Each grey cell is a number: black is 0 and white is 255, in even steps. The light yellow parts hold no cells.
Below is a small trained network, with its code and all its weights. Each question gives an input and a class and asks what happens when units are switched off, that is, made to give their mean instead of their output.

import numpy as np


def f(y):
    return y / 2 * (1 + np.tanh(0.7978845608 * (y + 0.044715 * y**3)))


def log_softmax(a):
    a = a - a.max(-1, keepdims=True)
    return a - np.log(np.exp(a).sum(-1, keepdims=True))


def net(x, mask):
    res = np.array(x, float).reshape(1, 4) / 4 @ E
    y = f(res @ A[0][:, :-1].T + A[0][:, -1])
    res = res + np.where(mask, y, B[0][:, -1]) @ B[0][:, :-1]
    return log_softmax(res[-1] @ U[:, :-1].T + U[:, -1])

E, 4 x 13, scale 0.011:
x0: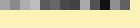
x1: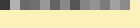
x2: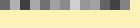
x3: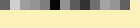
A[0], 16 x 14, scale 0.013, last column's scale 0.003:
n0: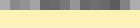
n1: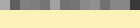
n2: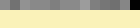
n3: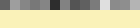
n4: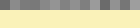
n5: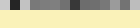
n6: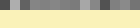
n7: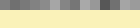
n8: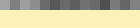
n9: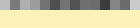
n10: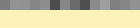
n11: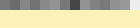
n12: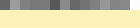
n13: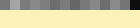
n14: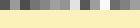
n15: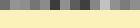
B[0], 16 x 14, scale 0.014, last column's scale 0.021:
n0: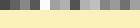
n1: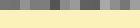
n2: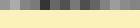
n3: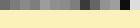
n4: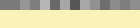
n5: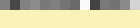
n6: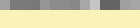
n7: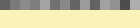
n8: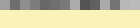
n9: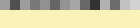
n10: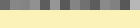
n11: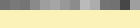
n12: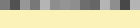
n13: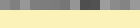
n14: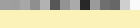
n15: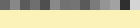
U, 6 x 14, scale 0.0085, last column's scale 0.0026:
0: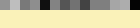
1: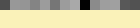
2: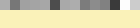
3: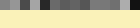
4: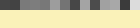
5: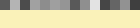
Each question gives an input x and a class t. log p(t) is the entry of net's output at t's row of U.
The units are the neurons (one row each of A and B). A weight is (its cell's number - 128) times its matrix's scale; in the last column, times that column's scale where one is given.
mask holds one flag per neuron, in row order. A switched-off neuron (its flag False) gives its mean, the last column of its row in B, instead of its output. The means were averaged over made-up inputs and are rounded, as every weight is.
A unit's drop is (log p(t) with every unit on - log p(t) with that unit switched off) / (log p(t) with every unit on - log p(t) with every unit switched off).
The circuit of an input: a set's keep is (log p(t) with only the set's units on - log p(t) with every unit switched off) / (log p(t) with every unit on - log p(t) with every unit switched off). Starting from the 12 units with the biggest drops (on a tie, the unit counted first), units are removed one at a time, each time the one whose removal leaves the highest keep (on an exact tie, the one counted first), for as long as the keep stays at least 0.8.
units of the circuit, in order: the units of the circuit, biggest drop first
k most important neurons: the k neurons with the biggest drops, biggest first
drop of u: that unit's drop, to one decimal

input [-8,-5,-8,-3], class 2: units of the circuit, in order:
n14, n5
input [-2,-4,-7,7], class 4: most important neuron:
n5
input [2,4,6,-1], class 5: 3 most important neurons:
n9, n14, n8
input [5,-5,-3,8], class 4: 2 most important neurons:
n5, n14
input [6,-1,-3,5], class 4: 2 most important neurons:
n14, n5
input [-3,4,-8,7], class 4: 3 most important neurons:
n14, n5, n10
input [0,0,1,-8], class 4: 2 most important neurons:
n14, n7
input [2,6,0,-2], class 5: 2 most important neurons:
n14, n9
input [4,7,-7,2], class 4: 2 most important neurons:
n5, n14
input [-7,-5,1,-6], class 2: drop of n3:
0.1
